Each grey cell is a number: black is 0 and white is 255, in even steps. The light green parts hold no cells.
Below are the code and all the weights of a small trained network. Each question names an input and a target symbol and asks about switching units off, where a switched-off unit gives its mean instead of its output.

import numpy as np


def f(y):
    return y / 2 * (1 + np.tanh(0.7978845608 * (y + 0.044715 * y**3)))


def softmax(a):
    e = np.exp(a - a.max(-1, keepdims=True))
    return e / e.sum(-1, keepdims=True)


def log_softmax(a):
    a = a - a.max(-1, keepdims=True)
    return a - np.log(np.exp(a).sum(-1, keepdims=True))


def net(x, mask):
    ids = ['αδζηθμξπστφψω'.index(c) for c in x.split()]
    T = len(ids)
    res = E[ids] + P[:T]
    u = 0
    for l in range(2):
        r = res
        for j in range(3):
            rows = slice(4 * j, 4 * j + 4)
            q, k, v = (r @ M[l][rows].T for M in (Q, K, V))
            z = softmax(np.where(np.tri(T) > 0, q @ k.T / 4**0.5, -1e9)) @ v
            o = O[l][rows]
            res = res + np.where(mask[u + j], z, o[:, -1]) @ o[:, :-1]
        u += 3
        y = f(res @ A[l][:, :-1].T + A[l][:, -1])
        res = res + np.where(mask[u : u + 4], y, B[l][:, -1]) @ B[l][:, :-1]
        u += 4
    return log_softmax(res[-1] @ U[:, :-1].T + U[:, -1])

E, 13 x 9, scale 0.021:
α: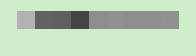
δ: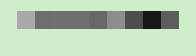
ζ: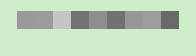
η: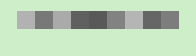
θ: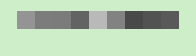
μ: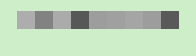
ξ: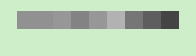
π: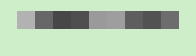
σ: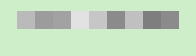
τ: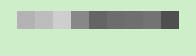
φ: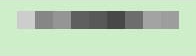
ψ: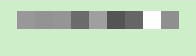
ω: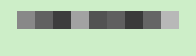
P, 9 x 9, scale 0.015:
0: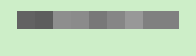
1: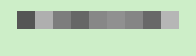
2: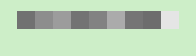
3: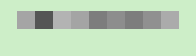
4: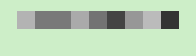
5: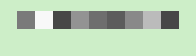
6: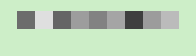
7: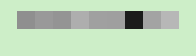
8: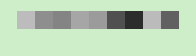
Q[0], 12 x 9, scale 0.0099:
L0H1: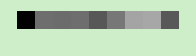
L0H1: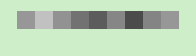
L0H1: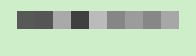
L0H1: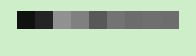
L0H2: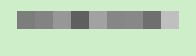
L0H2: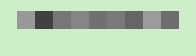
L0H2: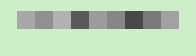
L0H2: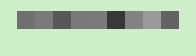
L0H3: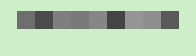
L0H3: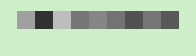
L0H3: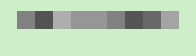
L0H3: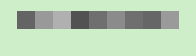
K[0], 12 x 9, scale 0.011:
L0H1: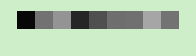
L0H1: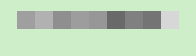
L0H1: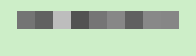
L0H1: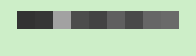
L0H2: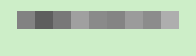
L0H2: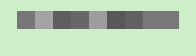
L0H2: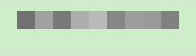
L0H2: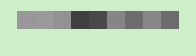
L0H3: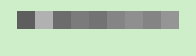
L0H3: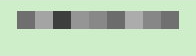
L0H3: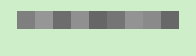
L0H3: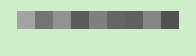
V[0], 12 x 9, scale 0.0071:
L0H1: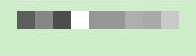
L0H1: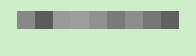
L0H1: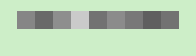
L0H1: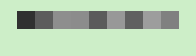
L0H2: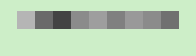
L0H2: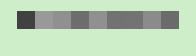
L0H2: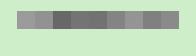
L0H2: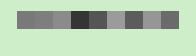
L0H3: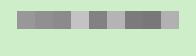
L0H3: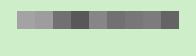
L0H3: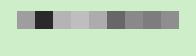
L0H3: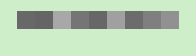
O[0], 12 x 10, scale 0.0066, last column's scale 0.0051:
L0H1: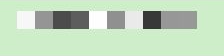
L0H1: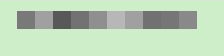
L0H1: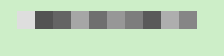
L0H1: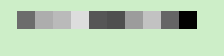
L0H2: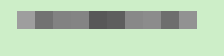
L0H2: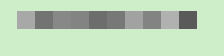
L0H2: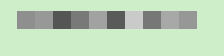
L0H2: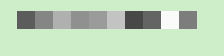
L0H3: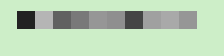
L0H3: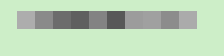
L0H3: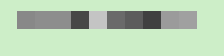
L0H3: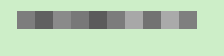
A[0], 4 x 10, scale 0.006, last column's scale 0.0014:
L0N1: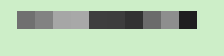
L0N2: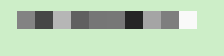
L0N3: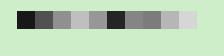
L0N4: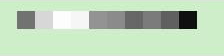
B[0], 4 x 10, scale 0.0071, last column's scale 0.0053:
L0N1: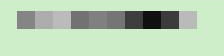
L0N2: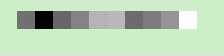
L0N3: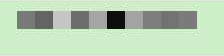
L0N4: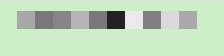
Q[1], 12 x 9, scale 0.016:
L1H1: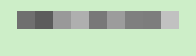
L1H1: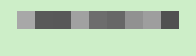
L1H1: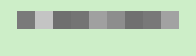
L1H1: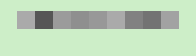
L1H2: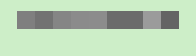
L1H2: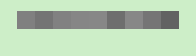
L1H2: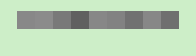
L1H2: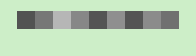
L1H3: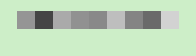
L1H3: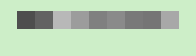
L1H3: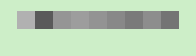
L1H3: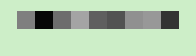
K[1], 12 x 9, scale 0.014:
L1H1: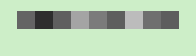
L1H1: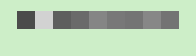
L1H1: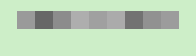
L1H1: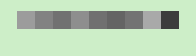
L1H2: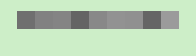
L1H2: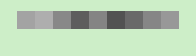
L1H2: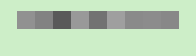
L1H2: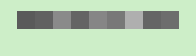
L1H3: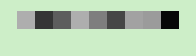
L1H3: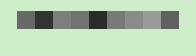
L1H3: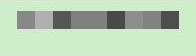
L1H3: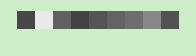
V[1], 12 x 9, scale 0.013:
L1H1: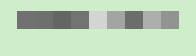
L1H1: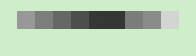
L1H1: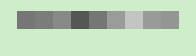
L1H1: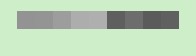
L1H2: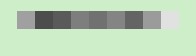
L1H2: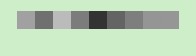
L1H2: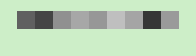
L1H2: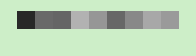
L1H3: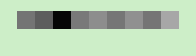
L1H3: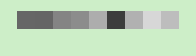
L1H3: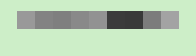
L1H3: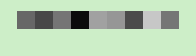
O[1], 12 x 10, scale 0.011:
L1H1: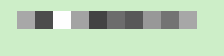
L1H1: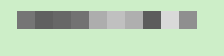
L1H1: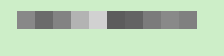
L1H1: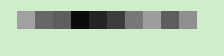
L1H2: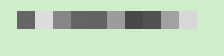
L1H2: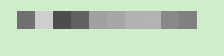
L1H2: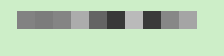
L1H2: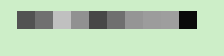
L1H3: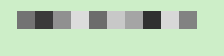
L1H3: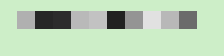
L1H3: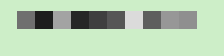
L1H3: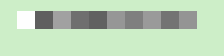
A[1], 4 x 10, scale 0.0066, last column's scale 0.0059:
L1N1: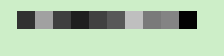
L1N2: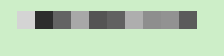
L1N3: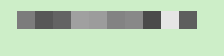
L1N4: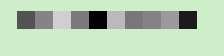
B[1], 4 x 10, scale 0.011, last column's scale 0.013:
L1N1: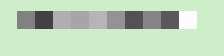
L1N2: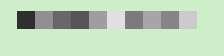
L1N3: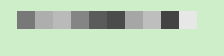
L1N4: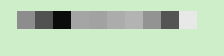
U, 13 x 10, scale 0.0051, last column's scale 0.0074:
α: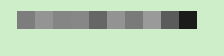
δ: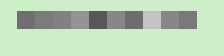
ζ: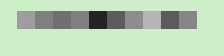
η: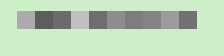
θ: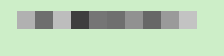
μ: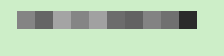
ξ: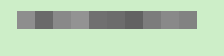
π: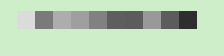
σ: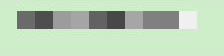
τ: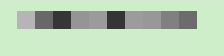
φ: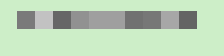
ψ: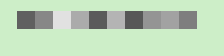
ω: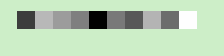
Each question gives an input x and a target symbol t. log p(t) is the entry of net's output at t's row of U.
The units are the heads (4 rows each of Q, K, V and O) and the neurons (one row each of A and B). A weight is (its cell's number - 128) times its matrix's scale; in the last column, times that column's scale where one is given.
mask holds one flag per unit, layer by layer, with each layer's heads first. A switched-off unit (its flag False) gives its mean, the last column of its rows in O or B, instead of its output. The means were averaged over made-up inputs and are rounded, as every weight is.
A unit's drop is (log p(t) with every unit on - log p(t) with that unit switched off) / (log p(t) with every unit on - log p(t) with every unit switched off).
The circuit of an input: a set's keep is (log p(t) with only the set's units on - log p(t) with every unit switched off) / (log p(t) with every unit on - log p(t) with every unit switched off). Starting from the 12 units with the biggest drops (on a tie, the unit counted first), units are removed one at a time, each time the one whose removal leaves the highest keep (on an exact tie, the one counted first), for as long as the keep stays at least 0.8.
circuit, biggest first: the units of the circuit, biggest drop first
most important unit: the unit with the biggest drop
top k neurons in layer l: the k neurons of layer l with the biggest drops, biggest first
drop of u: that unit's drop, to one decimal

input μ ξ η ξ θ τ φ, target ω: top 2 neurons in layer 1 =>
[L1N4, L1N1]
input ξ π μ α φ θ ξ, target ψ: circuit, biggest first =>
[L1H1, L1N2, L1H3, L1N4]
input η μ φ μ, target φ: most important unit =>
L1H1
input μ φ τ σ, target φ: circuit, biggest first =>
[L0H1, L1H3]
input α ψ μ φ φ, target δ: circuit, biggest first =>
[L1N2, L1H3]
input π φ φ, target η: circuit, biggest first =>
[L1N4, L1H3]
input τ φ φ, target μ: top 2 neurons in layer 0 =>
[L0N4, L0N1]
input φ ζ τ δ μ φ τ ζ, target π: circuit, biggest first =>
[L1H3, L1H1]
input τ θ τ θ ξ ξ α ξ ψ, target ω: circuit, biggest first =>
[L0N2, L1H3]
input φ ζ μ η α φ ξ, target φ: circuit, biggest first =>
[L1H1, L1H3]
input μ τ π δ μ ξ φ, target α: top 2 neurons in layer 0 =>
[L0N1, L0N2]
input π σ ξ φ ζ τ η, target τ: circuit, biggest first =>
[L1H2, L0H1]
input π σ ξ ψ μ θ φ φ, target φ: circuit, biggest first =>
[L0H1, L1H2]
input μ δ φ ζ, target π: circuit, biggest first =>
[L1H3]
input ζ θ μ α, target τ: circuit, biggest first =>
[L1H3, L0H1, L0N4]
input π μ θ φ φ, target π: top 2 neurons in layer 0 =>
[L0N2, L0N4]
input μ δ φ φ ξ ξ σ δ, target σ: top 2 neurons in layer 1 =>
[L1N3, L1N4]
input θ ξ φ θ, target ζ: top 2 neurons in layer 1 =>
[L1N4, L1N1]
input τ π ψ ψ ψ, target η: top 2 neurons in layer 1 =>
[L1N4, L1N3]
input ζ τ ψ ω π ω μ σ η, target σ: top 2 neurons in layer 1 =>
[L1N3, L1N2]
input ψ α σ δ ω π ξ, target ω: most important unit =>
L0H1
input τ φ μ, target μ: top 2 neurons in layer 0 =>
[L0N4, L0N1]
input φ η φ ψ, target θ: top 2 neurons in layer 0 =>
[L0N1, L0N4]
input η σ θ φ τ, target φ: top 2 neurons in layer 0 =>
[L0N2, L0N4]
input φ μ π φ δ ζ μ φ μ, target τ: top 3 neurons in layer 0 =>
[L0N4, L0N2, L0N1]
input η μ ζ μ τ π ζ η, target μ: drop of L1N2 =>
0.0
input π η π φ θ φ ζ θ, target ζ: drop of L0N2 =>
0.2
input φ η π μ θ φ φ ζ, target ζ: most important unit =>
L1H1
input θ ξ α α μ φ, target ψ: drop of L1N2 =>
0.2
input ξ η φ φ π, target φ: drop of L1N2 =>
0.0
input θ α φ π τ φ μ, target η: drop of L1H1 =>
0.1
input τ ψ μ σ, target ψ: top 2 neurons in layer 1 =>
[L1N4, L1N3]
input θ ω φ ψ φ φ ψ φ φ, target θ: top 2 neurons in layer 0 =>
[L0N2, L0N1]
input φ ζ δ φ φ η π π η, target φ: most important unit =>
L1H1
